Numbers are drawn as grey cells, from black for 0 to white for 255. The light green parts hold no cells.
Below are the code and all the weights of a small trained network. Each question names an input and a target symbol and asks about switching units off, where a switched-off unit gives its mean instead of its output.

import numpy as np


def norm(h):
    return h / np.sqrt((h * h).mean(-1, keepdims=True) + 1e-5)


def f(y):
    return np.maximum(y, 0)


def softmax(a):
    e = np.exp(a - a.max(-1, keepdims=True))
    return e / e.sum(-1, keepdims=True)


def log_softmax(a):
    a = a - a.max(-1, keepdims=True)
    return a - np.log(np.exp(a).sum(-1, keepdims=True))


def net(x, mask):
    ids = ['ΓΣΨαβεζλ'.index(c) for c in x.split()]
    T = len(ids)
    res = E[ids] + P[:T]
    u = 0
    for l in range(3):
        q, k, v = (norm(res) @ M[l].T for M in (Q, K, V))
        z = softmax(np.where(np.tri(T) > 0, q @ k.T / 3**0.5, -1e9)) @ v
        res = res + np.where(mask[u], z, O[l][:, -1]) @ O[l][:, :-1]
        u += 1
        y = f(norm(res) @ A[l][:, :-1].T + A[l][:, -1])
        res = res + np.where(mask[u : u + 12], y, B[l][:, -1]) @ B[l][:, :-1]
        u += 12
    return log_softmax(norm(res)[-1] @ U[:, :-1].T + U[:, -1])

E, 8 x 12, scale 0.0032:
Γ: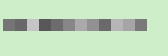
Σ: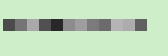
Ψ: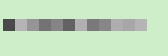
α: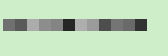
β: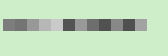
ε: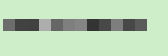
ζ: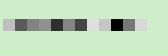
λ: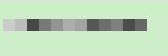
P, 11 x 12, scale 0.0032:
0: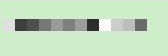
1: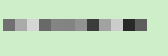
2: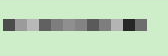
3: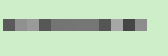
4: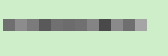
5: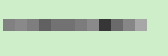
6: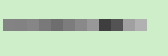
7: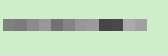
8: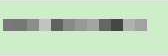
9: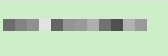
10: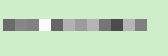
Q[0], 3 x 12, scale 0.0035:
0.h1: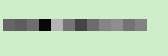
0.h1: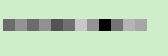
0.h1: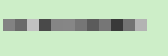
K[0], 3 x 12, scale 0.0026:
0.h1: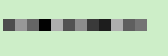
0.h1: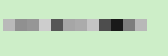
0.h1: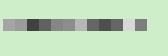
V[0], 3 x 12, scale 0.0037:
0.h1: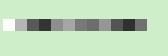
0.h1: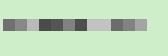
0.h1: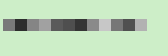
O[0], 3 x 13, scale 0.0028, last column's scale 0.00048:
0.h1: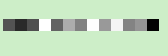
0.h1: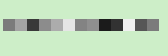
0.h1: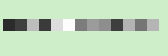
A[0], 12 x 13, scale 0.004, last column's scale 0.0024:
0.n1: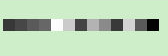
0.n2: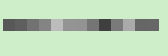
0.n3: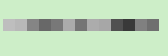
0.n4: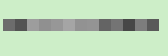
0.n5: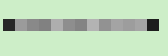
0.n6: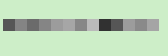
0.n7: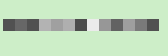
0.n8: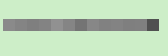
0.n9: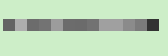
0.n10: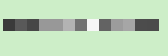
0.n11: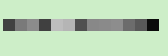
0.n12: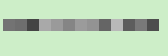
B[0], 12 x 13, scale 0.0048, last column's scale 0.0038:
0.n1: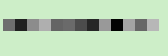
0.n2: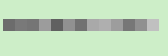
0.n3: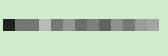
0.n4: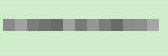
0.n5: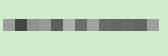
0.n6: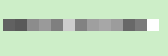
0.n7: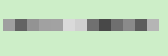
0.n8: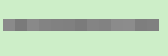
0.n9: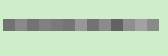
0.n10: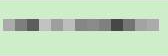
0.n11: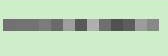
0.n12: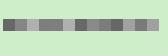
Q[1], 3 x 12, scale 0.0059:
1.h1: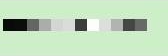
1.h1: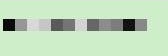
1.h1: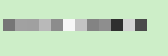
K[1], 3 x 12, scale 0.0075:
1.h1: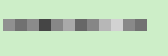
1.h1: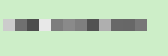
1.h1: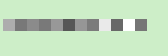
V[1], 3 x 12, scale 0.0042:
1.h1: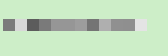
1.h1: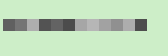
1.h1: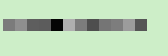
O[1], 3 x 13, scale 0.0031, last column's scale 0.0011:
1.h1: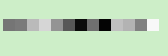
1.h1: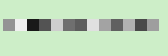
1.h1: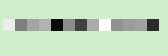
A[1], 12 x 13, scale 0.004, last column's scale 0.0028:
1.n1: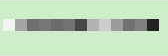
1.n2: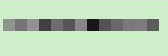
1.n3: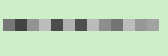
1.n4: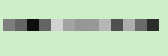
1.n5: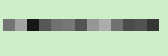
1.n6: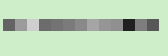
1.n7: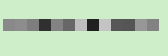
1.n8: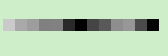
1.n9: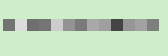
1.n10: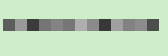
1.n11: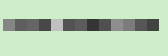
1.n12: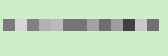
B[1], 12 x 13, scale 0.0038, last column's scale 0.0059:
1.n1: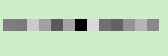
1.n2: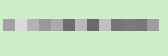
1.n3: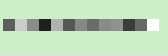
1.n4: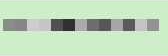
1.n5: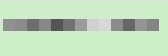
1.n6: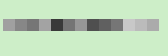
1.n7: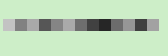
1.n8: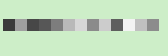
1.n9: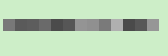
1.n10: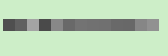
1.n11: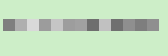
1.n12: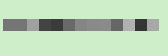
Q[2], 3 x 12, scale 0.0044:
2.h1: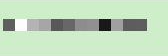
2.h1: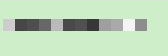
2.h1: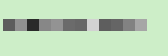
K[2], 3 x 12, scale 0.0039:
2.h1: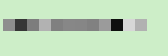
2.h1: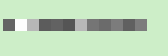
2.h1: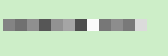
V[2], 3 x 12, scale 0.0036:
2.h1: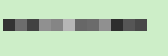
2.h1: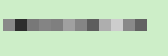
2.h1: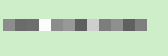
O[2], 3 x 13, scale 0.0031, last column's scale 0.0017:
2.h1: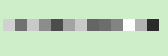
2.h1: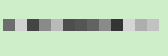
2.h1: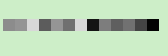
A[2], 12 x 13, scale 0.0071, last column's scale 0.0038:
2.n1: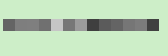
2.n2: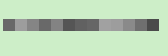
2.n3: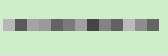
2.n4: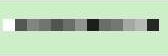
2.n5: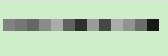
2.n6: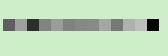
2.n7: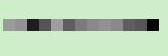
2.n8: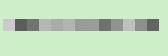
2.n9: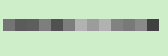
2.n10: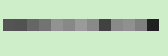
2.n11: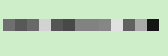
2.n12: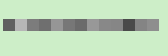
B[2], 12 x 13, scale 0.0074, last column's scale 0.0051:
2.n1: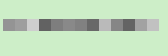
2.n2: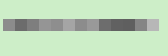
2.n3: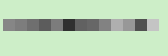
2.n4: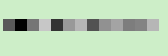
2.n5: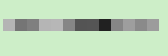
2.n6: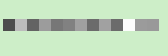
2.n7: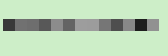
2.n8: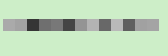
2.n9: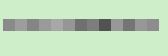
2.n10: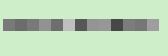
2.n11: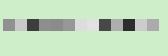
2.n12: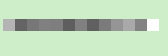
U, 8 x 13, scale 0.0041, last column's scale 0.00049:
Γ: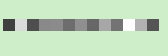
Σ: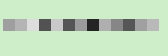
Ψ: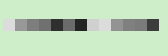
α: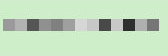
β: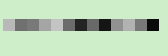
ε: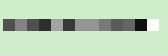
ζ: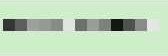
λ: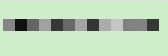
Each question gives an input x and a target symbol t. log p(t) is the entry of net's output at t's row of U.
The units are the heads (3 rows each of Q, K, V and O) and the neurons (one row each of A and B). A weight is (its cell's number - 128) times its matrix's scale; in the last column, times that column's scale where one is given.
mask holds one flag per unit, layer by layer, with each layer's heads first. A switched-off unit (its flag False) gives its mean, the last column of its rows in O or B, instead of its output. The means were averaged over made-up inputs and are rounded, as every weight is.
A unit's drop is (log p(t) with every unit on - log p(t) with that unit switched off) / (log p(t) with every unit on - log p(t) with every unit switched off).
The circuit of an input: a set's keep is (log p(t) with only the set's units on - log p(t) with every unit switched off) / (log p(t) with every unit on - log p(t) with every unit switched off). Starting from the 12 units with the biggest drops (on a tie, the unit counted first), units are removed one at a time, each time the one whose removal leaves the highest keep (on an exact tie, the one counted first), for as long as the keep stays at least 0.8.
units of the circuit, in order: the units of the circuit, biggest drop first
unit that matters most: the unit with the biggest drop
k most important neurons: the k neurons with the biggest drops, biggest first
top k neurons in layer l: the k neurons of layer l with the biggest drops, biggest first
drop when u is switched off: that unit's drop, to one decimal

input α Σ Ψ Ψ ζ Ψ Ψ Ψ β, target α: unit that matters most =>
1.h1
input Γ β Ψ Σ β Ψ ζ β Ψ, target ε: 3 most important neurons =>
(1.n3; 2.n7; 1.n9)
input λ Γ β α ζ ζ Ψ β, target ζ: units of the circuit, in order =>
(0.h1; 2.n12)
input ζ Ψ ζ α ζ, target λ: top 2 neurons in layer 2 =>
(2.n3; 2.n8)
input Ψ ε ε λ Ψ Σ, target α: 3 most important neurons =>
(0.n1; 2.n11; 0.n7)
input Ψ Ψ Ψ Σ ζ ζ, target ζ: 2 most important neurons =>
(1.n3; 0.n1)
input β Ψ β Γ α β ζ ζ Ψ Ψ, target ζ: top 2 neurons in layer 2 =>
(2.n10; 2.n12)
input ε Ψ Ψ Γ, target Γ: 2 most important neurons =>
(0.n6; 1.n8)
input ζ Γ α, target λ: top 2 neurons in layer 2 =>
(2.n4; 2.n3)
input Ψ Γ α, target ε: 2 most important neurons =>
(0.n6; 2.n7)
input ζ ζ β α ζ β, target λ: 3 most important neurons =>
(0.n1; 2.n3; 2.n8)
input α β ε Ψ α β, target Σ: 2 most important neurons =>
(0.n6; 0.n1)
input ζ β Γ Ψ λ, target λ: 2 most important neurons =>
(2.n4; 0.n1)
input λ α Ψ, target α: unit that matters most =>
1.n6
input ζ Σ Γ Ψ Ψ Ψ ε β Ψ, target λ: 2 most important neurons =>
(0.n1; 2.n4)
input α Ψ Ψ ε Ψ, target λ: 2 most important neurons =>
(1.n7; 2.n4)
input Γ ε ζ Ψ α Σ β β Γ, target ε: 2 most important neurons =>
(1.n3; 2.n7)
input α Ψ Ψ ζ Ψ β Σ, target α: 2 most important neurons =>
(1.n4; 2.n9)
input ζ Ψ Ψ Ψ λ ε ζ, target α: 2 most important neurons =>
(0.n7; 2.n8)
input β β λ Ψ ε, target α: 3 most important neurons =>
(2.n11; 0.n1; 0.n7)
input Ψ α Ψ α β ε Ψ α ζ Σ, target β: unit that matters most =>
1.h1
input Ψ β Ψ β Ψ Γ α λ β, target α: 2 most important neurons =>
(2.n11; 0.n1)
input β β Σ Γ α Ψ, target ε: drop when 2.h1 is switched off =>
0.1
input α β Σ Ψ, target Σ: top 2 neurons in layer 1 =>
(1.n2; 1.n11)
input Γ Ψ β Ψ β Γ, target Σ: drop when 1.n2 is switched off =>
0.2
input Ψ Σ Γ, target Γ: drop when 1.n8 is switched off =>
1.0
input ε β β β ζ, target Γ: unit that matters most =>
2.h1
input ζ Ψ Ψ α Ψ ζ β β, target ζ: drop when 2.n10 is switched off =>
-0.1
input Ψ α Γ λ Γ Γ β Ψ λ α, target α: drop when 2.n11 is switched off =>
0.6
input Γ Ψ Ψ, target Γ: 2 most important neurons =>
(1.n8; 0.n6)
